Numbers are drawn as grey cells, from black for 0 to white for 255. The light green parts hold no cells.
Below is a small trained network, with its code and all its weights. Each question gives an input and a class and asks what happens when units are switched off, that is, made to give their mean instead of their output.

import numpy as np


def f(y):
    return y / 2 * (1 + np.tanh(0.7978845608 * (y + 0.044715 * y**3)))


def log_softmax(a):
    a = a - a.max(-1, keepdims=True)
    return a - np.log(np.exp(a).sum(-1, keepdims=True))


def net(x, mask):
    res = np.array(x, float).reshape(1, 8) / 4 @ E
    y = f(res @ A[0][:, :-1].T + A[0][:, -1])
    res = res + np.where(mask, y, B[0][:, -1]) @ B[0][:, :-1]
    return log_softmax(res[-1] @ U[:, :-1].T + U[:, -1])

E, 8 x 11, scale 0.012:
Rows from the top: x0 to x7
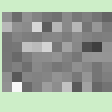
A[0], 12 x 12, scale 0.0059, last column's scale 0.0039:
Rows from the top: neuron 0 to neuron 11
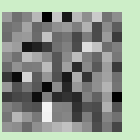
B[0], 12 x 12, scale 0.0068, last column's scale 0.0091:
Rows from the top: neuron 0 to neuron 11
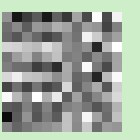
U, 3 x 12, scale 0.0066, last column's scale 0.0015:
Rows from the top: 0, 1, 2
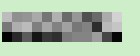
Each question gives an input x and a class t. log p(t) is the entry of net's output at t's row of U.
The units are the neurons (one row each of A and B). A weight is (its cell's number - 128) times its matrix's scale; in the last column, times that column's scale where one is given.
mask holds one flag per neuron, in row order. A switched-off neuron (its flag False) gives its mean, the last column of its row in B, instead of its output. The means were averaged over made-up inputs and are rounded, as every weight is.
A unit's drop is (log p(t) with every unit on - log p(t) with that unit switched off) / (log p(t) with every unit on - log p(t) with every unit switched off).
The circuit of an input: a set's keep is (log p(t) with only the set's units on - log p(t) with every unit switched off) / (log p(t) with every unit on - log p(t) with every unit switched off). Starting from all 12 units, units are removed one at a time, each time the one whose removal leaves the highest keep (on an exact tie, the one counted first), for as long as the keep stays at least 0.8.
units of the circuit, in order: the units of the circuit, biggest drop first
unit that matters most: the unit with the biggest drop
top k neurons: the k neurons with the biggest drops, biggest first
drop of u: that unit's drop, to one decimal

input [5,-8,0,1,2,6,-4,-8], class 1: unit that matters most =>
neuron 6
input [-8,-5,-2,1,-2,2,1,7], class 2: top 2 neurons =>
[neuron 6; neuron 10]
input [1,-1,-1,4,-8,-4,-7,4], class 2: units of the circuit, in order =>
[neuron 3; neuron 6]
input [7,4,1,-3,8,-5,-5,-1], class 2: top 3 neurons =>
[neuron 6; neuron 8; neuron 0]
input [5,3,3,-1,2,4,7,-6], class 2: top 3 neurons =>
[neuron 3; neuron 8; neuron 0]
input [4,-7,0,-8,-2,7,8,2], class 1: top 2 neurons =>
[neuron 0; neuron 3]
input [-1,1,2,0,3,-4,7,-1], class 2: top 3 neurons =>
[neuron 3; neuron 8; neuron 6]
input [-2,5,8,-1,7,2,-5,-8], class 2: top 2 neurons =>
[neuron 0; neuron 3]
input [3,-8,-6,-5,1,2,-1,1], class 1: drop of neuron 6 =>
-0.1
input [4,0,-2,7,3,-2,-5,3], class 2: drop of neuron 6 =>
0.3
